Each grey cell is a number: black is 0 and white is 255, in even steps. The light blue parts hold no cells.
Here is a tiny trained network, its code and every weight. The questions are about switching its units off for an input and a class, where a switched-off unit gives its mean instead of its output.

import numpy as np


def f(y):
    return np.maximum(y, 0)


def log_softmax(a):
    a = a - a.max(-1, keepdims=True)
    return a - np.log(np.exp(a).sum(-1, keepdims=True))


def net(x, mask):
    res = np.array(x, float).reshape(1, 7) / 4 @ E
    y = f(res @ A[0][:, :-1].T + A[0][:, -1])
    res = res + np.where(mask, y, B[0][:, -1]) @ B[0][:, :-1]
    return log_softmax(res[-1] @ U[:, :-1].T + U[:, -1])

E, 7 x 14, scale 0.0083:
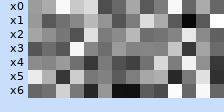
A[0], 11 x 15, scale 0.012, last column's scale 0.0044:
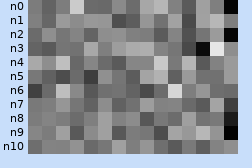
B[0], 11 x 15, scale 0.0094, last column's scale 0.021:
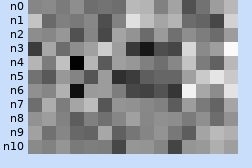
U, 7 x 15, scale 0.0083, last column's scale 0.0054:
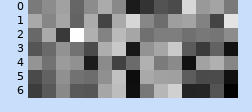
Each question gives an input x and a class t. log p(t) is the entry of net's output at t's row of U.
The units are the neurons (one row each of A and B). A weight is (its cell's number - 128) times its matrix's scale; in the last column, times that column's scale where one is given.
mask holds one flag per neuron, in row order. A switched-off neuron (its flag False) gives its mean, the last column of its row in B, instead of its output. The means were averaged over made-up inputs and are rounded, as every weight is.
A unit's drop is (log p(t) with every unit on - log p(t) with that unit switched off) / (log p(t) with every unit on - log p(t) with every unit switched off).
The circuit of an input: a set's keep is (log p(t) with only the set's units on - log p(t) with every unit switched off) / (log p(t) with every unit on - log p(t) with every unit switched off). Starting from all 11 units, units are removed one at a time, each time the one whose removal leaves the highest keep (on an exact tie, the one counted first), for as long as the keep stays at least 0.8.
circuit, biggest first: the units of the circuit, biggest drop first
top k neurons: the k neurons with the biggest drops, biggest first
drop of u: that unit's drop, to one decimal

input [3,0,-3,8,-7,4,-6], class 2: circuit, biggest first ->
[n6]
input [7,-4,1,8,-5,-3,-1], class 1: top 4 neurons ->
[n3; n5; n9; n10]
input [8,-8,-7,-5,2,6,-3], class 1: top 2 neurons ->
[n3; n5]
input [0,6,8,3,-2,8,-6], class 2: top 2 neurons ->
[n6; n5]
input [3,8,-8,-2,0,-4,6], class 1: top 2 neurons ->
[n1; n5]
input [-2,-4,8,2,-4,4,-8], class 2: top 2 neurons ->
[n6; n5]
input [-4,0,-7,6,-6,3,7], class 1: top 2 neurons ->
[n1; n2]
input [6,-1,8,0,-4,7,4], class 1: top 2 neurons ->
[n3; n5]
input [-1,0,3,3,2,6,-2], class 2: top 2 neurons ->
[n6; n3]
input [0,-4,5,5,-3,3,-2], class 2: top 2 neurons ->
[n6; n4]
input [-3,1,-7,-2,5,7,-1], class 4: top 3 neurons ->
[n3; n6; n0]
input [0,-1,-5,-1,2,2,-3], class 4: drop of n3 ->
0.7
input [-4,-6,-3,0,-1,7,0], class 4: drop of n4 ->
0.1
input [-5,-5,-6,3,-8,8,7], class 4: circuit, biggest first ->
[n3]
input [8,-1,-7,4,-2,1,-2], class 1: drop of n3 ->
0.0
